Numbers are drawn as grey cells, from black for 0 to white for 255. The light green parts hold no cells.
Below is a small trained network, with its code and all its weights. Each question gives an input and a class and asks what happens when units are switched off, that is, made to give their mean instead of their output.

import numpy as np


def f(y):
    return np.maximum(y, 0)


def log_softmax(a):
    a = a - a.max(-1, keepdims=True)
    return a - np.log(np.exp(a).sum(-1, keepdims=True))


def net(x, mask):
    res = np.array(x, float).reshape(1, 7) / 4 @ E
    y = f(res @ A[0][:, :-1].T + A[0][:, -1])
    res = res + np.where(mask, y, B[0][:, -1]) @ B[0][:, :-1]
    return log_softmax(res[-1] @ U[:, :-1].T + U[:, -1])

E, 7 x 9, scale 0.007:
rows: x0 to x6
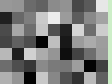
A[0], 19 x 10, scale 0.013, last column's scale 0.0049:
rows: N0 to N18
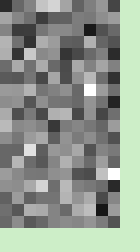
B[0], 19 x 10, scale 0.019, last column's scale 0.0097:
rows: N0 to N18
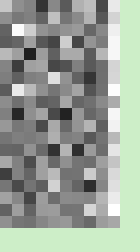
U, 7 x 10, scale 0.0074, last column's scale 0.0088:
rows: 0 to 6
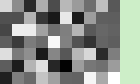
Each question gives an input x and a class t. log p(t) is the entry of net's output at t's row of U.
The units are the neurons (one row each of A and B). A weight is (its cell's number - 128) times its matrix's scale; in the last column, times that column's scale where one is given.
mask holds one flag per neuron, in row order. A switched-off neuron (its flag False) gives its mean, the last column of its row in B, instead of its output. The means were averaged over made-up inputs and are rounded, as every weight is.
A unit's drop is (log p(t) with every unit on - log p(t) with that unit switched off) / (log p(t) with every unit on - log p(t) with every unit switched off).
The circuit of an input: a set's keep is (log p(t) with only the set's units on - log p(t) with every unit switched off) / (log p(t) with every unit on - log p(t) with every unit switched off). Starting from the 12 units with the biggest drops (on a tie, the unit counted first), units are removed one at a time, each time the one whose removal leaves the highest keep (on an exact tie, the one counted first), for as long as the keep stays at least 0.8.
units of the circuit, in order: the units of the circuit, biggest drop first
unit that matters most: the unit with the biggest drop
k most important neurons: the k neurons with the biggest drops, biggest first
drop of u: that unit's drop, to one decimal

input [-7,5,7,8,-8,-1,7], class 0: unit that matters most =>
N16
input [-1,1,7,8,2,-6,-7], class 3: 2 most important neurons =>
N6, N3
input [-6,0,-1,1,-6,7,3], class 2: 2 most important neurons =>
N2, N4
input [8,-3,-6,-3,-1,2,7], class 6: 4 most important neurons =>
N14, N12, N9, N5
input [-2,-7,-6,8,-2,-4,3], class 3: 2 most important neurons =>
N6, N0
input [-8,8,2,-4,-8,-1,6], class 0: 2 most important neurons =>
N16, N10
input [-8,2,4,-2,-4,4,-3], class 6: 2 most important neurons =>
N17, N4
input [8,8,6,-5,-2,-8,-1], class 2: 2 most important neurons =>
N7, N10
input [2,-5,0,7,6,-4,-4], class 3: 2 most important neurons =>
N6, N1
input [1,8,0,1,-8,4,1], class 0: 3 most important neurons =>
N13, N16, N10
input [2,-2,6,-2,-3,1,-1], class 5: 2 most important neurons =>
N5, N4
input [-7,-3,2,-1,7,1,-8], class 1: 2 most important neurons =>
N12, N16
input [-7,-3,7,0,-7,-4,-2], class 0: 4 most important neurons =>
N9, N16, N14, N13
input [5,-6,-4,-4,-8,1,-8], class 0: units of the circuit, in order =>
N13
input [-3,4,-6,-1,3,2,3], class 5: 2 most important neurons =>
N9, N10
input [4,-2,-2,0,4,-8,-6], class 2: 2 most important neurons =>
N7, N3
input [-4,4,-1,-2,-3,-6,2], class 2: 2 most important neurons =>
N7, N14
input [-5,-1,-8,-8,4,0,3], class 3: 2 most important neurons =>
N15, N11
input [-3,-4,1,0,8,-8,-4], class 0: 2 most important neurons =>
N4, N2
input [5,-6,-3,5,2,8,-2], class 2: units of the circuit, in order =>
N2
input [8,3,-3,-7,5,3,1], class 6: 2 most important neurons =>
N14, N6
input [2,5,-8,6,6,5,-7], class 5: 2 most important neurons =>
N9, N3
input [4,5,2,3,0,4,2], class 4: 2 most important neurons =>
N0, N7
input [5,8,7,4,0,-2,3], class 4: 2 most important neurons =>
N0, N9
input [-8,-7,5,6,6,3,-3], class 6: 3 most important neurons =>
N17, N0, N15
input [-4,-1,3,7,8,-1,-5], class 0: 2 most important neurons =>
N4, N15
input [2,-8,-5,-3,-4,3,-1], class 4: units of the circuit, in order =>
N10
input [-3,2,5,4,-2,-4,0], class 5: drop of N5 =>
0.8
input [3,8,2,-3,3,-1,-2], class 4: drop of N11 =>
0.0
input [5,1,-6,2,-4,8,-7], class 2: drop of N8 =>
0.1
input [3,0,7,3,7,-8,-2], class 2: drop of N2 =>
-0.1
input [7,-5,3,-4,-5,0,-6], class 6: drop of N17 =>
-0.1
